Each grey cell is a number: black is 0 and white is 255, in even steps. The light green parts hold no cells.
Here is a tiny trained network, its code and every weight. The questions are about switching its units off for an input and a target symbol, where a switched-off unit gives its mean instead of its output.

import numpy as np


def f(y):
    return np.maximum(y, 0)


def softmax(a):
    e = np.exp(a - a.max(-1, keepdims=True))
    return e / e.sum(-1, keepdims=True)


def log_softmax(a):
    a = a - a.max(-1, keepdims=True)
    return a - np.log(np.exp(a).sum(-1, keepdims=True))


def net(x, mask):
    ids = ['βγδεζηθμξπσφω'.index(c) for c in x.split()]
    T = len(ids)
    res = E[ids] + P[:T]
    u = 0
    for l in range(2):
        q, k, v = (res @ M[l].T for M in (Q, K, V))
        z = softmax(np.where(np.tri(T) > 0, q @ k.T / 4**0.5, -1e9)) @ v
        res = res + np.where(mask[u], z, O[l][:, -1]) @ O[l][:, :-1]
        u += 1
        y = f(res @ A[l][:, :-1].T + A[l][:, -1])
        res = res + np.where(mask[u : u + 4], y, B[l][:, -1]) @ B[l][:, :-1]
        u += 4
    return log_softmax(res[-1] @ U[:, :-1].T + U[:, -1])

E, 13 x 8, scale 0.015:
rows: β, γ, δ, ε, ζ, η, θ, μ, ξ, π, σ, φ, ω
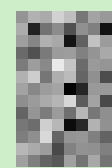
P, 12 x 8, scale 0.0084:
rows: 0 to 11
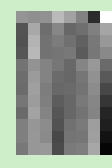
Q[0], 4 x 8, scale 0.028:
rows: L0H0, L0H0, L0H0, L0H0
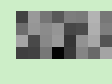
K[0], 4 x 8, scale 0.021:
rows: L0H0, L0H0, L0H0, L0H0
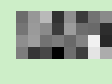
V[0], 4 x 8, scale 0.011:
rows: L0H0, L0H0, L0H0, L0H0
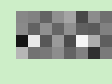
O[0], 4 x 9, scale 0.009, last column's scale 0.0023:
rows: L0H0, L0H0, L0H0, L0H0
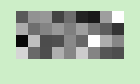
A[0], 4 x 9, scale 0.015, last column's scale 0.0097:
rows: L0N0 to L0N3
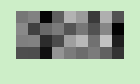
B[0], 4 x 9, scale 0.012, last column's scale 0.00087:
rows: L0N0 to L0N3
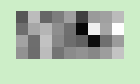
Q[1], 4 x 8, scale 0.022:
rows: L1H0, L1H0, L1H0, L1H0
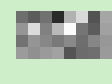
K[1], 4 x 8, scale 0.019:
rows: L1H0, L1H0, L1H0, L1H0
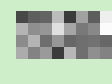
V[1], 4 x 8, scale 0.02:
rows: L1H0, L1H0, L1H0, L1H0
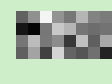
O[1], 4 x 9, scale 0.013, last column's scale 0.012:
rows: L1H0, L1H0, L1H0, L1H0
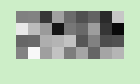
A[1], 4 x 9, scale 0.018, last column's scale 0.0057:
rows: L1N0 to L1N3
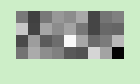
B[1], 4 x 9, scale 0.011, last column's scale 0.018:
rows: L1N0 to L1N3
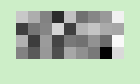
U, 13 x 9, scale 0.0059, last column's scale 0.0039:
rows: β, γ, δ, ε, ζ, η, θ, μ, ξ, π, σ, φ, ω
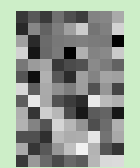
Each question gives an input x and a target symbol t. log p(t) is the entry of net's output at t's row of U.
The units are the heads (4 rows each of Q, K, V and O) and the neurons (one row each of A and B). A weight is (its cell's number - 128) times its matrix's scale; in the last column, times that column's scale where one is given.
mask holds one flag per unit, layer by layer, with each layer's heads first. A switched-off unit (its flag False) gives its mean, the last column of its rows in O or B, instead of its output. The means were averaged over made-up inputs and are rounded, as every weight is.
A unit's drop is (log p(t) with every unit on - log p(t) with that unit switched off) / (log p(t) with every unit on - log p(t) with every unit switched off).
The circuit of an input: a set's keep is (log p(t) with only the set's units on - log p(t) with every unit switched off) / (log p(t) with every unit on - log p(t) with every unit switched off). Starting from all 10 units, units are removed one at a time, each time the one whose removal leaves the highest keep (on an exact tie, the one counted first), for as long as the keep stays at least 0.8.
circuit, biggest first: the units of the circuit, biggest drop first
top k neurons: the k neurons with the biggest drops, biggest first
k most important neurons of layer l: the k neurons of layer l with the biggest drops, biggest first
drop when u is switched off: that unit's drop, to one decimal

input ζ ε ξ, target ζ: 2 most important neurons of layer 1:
[L1N3; L1N1]
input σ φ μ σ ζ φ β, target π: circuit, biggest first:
[L0H0; L1H0; L1N2]
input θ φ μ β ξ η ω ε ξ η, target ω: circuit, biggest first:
[L0N1; L0H0; L1H0; L1N0]
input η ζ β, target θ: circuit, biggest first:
[L0H0; L1H0; L1N2; L0N0]
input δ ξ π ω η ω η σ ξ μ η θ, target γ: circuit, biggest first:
[L1H0; L1N3; L1N2]
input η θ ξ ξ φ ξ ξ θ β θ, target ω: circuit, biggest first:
[L1H0; L1N0; L1N3]
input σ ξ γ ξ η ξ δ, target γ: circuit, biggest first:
[L1H0; L1N3; L1N2]
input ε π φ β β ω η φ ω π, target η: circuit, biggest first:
[L1H0]
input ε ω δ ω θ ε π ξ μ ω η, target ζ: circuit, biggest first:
[L0H0; L1H0; L0N1]
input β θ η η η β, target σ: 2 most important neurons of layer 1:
[L1N1; L1N2]
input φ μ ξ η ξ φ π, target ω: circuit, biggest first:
[L1H0; L1N0]
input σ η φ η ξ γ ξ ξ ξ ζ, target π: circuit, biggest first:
[L0H0; L1H0]
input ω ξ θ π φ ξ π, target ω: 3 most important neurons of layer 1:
[L1N0; L1N3; L1N2]
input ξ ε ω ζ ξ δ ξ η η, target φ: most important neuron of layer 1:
[L1N3]
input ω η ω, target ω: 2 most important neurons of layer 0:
[L0N1; L0N0]
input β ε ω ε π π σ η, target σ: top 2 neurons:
[L1N1; L1N2]
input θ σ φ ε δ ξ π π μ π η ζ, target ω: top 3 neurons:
[L0N1; L1N0; L1N3]
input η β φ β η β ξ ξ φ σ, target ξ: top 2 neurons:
[L0N1; L1N2]
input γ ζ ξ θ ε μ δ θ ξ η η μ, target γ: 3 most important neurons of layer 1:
[L1N3; L1N2; L1N0]
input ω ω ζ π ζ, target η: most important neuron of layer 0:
[L0N0]
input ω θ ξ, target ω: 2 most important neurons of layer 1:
[L1N0; L1N3]
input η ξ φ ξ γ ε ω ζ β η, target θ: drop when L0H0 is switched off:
0.6
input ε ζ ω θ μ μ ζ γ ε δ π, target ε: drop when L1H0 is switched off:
0.9
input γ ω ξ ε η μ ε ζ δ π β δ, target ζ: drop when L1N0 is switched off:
-0.1
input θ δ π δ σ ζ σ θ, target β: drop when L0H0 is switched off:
0.1
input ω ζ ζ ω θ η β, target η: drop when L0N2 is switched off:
0.0
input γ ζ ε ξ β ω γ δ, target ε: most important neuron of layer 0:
[L0N3]
